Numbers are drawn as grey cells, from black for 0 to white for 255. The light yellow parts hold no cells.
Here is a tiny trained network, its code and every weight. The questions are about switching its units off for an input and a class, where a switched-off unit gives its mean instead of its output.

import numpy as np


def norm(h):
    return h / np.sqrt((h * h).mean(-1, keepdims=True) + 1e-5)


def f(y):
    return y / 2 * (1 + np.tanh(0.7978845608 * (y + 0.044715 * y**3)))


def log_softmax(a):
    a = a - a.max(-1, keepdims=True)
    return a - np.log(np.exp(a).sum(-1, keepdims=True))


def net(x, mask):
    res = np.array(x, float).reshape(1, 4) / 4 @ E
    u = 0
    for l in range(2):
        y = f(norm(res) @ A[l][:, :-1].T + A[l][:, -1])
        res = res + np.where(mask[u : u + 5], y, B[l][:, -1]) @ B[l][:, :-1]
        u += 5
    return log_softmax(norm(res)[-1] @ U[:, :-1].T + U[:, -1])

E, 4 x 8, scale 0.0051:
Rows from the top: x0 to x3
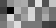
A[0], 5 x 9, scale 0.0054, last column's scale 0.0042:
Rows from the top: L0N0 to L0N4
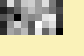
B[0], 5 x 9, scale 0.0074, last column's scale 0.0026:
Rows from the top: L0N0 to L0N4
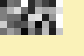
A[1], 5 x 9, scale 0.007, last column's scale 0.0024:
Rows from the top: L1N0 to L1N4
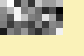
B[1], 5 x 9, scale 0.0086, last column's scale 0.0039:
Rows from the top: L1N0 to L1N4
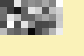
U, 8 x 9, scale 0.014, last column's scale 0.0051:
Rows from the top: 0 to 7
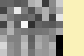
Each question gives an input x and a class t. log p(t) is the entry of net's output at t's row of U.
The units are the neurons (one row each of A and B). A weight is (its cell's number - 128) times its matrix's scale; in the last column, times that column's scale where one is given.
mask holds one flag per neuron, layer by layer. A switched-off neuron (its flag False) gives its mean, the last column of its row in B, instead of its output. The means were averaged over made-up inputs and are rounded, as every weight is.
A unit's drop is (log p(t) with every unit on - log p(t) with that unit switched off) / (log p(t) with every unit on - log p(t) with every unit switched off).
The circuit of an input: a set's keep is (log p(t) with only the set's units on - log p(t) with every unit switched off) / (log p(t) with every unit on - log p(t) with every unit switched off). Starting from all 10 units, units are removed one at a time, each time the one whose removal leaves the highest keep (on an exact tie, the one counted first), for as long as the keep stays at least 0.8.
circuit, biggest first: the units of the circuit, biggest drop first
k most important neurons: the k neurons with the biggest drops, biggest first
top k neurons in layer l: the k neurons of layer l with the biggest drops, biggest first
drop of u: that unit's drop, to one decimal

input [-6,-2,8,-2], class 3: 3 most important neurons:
[L0N0, L0N3, L0N4]
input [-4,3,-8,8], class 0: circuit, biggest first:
[L1N1]
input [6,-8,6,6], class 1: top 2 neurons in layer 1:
[L1N0, L1N3]
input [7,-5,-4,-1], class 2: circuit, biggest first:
[L0N3, L0N4]
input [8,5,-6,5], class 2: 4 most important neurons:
[L0N3, L0N4, L0N2, L0N0]
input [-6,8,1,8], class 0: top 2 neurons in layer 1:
[L1N1, L1N0]
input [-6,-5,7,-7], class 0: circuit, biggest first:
[L0N2, L0N3]
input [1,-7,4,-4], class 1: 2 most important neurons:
[L1N0, L1N1]
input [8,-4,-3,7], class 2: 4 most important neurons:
[L0N4, L0N3, L0N2, L0N1]
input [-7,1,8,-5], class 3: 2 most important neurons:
[L0N0, L0N3]
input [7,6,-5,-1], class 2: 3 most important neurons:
[L0N3, L0N4, L1N0]
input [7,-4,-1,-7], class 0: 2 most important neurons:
[L0N2, L1N4]
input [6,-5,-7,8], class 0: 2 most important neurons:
[L1N1, L0N0]
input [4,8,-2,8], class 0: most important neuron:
[L1N1]
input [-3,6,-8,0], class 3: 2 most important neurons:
[L1N3, L1N0]
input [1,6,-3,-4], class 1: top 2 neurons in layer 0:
[L0N1, L0N0]
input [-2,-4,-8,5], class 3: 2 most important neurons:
[L1N3, L0N2]
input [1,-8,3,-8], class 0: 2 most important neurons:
[L0N2, L0N1]
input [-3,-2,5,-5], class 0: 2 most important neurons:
[L0N2, L1N3]
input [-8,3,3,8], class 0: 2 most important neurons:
[L1N1, L0N3]
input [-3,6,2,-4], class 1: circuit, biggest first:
[L0N1]
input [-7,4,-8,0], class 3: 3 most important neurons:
[L1N3, L0N3, L0N4]
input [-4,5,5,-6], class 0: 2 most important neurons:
[L0N2, L1N0]
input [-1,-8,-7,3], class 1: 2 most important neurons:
[L1N0, L0N0]
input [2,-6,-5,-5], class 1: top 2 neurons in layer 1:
[L1N0, L1N1]
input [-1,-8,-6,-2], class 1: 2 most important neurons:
[L1N0, L0N0]
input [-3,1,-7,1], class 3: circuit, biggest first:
[L1N3]
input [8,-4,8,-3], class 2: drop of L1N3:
0.2
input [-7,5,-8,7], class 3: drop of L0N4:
0.4
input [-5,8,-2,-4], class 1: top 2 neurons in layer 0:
[L0N1, L0N3]
